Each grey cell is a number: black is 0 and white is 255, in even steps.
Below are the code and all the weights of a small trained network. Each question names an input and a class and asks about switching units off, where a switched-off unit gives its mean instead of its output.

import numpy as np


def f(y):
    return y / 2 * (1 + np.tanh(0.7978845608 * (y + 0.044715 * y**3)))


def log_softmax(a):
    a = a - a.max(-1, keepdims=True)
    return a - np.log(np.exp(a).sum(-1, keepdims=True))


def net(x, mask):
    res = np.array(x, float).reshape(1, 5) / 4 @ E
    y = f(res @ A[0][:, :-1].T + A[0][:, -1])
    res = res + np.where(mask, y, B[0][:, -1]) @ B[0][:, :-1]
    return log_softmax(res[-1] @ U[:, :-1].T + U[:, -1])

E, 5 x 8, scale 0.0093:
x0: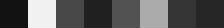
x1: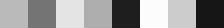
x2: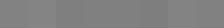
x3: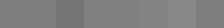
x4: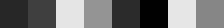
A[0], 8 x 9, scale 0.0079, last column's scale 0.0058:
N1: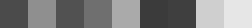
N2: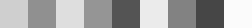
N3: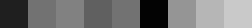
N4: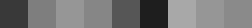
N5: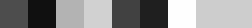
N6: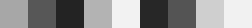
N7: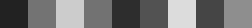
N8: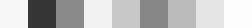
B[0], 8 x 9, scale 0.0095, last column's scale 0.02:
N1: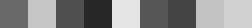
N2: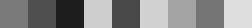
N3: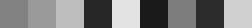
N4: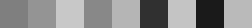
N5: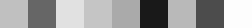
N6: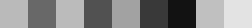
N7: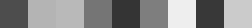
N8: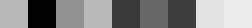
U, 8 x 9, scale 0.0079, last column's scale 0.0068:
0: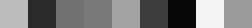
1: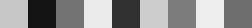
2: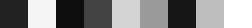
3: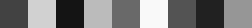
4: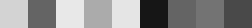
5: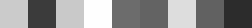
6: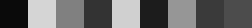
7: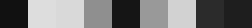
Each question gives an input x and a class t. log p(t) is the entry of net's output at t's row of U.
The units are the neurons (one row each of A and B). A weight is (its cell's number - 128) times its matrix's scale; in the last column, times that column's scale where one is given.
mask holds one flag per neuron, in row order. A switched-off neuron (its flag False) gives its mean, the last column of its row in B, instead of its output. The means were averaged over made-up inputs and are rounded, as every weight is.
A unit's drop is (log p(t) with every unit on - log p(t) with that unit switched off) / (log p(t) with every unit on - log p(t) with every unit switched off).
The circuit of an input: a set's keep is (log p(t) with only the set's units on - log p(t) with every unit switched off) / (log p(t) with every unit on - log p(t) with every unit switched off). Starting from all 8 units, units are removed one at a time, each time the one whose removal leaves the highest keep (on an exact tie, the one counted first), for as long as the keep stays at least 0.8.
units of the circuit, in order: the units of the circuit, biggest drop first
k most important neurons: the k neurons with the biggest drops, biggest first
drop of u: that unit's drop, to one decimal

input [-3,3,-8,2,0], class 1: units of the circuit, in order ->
(N3; N4)
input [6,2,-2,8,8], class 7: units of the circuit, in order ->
(N7)
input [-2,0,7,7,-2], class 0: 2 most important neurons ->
(N2; N7)
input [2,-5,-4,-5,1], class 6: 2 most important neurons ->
(N8; N3)
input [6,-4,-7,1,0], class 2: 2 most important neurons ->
(N5; N7)
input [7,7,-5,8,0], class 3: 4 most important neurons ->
(N2; N5; N4; N3)
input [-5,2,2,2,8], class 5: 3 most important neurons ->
(N7; N6; N1)
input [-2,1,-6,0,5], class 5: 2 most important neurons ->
(N6; N1)
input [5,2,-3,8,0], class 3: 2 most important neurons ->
(N5; N8)
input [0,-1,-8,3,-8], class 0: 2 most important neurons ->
(N6; N7)
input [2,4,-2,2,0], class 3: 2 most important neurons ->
(N8; N5)
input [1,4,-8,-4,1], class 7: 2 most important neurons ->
(N8; N5)
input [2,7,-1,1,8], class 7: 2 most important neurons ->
(N7; N8)
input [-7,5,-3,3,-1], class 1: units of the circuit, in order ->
(N8)
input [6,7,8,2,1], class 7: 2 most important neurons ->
(N7; N1)
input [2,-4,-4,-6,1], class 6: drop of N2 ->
0.1
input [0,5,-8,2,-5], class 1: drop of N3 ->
0.1
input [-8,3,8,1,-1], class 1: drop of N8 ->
0.3
